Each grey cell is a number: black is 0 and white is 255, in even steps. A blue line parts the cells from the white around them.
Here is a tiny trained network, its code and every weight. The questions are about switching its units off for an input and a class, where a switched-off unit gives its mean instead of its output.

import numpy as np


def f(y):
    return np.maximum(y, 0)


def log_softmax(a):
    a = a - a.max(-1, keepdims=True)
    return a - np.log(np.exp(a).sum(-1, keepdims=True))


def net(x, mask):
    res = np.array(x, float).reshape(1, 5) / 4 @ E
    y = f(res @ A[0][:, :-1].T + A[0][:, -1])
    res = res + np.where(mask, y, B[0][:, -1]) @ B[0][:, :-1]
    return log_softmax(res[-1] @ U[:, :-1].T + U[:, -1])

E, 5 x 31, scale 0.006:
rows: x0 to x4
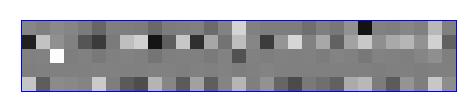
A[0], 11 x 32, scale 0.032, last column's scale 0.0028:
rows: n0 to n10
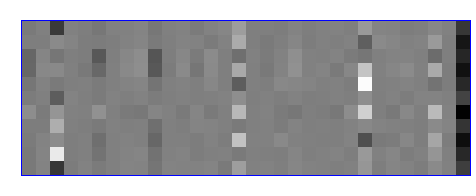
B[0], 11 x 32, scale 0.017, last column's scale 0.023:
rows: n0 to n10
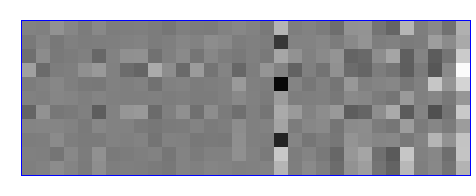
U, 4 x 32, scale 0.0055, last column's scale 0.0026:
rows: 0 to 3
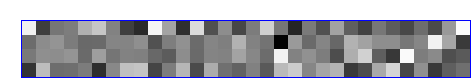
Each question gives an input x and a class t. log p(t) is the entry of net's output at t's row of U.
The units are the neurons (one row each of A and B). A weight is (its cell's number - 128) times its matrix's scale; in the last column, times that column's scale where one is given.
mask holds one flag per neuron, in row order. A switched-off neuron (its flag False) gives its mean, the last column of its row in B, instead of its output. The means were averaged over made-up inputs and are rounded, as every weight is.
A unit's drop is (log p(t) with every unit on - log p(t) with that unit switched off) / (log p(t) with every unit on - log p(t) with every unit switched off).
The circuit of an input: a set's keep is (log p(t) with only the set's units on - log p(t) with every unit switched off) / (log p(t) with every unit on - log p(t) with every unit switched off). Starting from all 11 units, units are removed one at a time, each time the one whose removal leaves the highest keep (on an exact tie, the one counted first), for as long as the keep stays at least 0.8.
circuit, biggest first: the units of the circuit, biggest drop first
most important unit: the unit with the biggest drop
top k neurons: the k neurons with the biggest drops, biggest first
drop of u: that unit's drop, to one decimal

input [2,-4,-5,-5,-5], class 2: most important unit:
n3
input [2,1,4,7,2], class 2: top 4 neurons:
n4, n3, n9, n2
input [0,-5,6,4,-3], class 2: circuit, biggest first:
n3, n4
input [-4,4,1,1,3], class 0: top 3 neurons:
n3, n8, n2
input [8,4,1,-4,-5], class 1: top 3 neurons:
n8, n6, n1
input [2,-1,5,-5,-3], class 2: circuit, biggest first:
n3, n6, n4
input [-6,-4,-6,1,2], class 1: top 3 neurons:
n3, n9, n4
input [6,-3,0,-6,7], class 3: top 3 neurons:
n6, n4, n3
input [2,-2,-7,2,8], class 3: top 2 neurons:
n6, n9
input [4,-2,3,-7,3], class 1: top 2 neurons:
n3, n2
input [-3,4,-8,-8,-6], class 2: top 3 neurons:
n10, n0, n6
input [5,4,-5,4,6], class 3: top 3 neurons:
n6, n4, n9
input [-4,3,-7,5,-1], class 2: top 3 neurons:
n10, n0, n8
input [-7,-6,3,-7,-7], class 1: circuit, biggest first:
n3, n6
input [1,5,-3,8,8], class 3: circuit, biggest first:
n6
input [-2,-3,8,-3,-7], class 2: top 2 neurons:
n9, n6
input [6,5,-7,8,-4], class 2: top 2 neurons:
n10, n0
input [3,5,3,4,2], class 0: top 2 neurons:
n3, n4
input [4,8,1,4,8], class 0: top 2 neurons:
n3, n2
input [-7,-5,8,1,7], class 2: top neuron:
n3
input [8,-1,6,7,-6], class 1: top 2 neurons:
n8, n6
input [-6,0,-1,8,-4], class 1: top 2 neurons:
n4, n6
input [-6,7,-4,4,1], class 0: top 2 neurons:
n3, n8
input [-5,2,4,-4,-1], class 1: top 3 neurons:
n4, n10, n0
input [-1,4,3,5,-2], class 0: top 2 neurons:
n3, n6
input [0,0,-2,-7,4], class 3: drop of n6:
0.2
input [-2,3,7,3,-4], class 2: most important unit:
n9
